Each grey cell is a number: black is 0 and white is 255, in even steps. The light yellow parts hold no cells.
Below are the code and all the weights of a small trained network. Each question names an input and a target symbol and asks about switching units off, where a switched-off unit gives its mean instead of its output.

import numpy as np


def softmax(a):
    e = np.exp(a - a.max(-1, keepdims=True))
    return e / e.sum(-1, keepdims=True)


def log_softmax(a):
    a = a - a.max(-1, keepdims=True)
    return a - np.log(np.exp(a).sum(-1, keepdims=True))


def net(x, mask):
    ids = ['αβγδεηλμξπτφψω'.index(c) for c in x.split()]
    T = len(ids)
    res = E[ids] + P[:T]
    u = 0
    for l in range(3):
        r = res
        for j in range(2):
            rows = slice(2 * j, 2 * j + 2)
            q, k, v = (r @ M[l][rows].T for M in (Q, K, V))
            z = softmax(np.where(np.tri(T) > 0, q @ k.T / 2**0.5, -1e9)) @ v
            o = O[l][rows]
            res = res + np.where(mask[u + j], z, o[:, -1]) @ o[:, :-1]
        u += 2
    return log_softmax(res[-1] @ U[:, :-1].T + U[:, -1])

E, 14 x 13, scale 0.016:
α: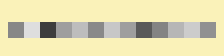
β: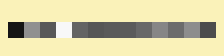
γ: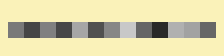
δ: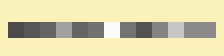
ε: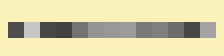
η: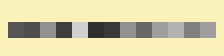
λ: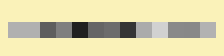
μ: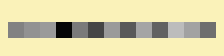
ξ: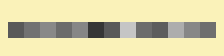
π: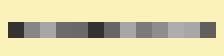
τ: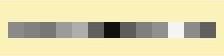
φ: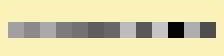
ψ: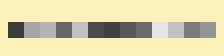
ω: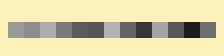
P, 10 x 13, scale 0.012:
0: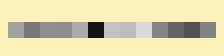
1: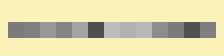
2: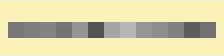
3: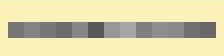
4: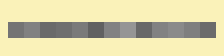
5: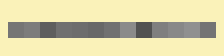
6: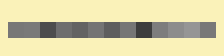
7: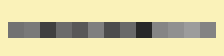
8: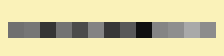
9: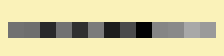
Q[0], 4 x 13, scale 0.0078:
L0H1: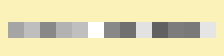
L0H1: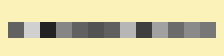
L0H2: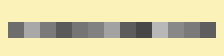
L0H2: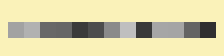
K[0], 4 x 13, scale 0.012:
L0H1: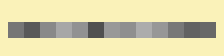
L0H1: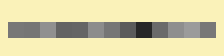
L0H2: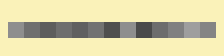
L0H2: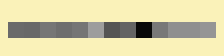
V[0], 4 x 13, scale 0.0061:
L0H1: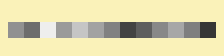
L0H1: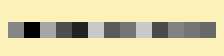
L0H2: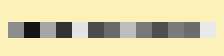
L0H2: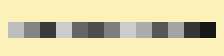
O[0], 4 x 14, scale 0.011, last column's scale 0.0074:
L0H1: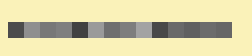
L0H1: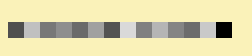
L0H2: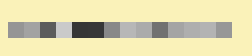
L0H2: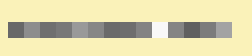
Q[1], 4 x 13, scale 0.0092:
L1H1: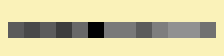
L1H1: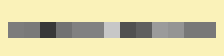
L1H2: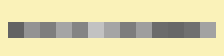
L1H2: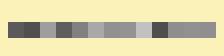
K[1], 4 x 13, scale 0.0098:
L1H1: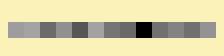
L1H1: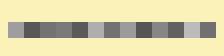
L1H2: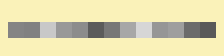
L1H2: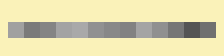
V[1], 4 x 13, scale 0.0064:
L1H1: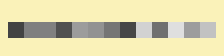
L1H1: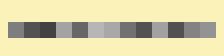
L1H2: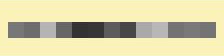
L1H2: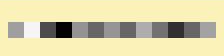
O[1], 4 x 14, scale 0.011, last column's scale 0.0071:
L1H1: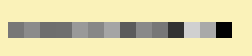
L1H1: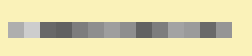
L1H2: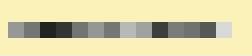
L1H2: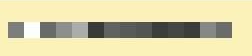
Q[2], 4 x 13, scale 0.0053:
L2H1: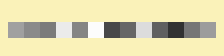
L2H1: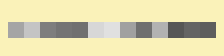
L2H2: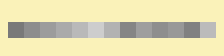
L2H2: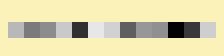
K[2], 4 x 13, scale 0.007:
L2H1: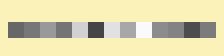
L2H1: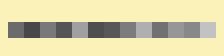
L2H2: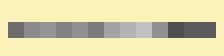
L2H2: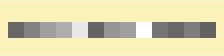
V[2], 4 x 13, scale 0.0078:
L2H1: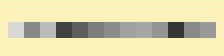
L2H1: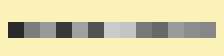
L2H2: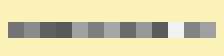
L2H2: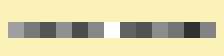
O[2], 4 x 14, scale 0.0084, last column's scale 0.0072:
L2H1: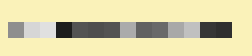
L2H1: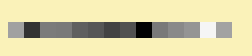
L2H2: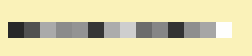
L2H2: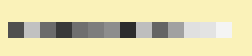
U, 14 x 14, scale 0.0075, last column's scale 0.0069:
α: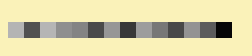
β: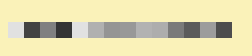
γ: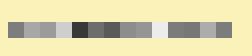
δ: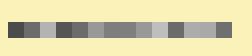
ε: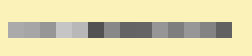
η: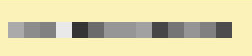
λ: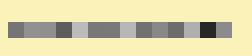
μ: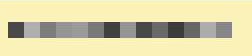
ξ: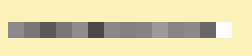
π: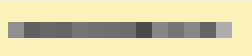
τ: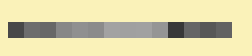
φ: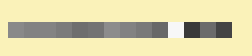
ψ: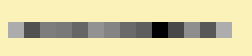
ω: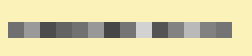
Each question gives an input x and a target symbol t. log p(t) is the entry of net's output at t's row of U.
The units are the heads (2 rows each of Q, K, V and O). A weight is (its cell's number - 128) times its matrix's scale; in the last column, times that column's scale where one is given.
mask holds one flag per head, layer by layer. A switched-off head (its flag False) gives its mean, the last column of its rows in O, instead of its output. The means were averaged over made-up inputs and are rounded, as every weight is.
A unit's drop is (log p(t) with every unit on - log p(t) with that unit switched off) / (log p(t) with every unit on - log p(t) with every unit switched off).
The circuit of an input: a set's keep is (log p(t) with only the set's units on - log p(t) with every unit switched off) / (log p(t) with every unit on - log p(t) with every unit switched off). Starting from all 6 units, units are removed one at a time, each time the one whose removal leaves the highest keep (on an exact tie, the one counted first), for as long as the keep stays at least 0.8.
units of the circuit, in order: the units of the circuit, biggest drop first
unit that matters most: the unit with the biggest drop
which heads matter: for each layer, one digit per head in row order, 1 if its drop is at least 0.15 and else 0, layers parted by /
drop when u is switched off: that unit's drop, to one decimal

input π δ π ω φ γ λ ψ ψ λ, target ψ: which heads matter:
01 / 00 / 00
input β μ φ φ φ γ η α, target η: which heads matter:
01 / 00 / 00
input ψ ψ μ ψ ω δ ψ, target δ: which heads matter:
00 / 01 / 01
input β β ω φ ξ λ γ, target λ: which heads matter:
10 / 00 / 10
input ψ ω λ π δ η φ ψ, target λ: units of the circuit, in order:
(L2H1)
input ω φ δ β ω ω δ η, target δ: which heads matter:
00 / 01 / 01
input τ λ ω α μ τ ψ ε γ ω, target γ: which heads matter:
11 / 01 / 00
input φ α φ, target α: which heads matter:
10 / 01 / 00
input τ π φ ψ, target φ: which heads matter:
10 / 10 / 00
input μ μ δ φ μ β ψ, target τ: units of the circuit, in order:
(L2H1 L2H2)
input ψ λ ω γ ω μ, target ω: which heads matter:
01 / 01 / 01
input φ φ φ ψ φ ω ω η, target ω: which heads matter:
00 / 00 / 01
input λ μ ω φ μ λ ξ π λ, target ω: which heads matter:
00 / 11 / 10
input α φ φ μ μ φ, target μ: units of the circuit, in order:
(L0H1 L1H2)
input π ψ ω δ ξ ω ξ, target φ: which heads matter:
00 / 10 / 00
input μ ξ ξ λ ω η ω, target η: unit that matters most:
L0H2
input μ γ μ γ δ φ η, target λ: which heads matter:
00 / 00 / 11
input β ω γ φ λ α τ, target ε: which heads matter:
00 / 01 / 00
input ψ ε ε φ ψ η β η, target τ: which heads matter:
00 / 00 / 11
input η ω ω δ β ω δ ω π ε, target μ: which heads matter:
11 / 01 / 00
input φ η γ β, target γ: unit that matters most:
L0H1
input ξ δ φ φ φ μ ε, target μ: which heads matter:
10 / 01 / 00
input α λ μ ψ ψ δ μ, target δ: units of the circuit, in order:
(L2H2 L1H2)
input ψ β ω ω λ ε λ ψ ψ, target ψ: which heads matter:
11 / 00 / 00
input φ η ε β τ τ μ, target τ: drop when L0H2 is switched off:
0.0
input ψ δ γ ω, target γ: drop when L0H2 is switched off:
0.5
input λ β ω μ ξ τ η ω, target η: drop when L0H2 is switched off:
0.9
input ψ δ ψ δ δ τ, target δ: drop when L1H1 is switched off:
0.3
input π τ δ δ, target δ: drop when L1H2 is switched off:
0.2
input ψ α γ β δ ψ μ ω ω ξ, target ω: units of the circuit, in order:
(L2H2)
